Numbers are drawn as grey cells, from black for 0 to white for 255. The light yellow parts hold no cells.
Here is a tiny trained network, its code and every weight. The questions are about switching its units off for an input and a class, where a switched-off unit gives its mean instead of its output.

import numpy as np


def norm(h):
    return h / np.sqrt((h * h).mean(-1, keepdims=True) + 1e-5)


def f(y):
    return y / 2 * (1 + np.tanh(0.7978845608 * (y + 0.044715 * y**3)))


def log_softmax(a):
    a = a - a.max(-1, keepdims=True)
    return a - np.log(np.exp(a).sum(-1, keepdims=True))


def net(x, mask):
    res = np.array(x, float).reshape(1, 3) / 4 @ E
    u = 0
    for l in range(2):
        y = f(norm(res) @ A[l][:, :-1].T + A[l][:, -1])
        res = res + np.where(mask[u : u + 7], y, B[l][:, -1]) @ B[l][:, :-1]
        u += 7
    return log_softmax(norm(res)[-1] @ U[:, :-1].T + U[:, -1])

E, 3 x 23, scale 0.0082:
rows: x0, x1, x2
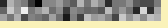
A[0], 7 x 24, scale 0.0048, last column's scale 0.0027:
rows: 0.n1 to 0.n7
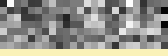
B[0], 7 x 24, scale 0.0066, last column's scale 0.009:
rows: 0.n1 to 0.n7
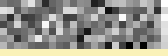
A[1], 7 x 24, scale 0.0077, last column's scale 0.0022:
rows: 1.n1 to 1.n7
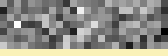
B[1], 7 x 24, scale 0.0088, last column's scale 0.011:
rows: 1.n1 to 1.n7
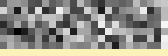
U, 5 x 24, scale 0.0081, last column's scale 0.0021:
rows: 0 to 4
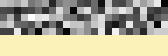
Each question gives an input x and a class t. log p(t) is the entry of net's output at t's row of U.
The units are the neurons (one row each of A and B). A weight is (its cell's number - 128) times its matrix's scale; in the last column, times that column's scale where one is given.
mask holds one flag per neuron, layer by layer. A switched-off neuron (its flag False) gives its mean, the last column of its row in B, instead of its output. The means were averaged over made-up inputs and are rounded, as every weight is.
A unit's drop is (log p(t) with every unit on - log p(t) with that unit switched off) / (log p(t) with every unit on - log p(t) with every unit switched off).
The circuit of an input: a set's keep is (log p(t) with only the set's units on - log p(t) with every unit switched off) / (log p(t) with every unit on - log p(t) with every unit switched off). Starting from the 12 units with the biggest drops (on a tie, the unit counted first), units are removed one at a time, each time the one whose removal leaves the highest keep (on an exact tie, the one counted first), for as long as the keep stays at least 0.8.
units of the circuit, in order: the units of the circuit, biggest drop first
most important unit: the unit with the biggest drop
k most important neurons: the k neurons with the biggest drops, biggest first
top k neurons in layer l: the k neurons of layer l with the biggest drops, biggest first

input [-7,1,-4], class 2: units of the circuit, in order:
0.n1; 1.n6
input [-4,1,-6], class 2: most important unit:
0.n2
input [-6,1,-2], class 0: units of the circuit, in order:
1.n6; 1.n4
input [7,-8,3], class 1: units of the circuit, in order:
0.n1; 1.n2
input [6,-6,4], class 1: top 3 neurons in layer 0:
0.n1; 0.n3; 0.n7
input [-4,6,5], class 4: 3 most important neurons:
0.n1; 0.n2; 1.n2
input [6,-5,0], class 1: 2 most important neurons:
0.n3; 0.n1
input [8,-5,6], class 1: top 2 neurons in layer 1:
1.n2; 1.n5
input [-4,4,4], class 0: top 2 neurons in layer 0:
0.n3; 0.n4
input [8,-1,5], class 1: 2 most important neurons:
0.n1; 1.n2
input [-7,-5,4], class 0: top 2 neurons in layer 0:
0.n3; 0.n5
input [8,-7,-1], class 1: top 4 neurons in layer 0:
0.n1; 0.n3; 0.n7; 0.n5
